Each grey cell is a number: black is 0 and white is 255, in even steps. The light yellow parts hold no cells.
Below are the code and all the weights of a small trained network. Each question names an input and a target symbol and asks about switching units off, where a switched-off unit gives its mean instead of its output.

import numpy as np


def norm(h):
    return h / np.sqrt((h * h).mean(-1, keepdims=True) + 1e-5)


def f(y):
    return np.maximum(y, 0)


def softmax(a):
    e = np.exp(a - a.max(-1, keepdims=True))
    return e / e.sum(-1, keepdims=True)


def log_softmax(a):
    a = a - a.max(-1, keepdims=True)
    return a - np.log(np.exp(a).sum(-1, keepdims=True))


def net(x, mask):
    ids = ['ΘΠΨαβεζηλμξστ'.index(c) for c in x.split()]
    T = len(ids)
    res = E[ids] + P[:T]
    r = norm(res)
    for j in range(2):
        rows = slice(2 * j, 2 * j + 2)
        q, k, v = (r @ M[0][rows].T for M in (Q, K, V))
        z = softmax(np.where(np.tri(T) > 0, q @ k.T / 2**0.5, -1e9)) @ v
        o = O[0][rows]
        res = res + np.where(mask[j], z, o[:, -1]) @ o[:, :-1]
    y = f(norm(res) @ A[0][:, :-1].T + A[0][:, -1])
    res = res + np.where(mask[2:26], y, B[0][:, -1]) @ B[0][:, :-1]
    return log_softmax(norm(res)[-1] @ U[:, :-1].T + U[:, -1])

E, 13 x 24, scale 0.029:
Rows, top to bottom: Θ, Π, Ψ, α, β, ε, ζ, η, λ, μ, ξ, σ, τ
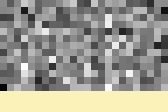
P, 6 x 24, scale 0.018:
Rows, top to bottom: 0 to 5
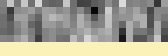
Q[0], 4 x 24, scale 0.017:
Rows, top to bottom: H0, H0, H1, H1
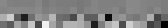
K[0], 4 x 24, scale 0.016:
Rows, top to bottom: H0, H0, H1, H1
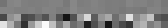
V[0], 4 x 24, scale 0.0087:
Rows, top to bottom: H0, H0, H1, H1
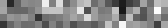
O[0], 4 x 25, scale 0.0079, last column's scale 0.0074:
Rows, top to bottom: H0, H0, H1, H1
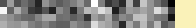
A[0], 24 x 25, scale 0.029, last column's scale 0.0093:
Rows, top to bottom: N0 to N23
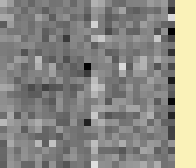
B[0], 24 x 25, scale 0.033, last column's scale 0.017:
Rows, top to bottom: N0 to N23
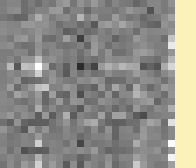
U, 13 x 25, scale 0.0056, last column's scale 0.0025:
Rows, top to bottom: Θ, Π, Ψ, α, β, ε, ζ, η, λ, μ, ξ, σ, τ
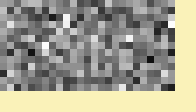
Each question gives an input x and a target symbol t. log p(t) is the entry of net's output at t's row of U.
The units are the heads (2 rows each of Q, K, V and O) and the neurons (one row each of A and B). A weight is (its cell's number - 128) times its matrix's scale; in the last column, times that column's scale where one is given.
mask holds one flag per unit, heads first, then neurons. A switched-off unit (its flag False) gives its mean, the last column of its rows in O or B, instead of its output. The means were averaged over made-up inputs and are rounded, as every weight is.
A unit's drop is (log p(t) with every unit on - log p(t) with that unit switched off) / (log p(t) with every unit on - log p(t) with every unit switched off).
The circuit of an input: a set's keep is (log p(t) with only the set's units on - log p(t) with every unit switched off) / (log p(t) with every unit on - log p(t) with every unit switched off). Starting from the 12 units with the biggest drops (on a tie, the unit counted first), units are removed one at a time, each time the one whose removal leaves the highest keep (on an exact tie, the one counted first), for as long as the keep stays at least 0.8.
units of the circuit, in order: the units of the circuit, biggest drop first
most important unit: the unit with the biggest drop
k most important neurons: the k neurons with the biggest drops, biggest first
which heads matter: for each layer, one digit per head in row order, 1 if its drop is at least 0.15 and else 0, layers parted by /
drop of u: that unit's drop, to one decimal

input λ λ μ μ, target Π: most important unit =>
H0
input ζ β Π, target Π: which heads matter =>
11
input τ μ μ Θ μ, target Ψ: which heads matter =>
11
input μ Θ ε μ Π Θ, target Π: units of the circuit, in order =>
[H1; N17]
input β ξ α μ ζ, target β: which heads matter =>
01
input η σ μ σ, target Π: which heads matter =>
01
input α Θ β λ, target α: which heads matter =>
11
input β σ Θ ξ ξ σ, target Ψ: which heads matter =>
11
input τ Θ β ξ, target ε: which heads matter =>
11
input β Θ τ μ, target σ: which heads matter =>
01
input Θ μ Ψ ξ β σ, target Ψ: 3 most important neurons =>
[N9; N20; N22]
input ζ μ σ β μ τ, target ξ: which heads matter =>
11
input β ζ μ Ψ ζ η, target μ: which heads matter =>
11
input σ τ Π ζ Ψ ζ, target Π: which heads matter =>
10
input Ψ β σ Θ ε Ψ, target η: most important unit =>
H1
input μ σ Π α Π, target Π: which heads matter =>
00
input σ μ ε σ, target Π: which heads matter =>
01
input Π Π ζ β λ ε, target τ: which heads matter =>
11
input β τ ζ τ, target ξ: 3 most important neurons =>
[N9; N20; N17]
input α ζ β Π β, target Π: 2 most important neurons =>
[N13; N9]
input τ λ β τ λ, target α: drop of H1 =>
0.6
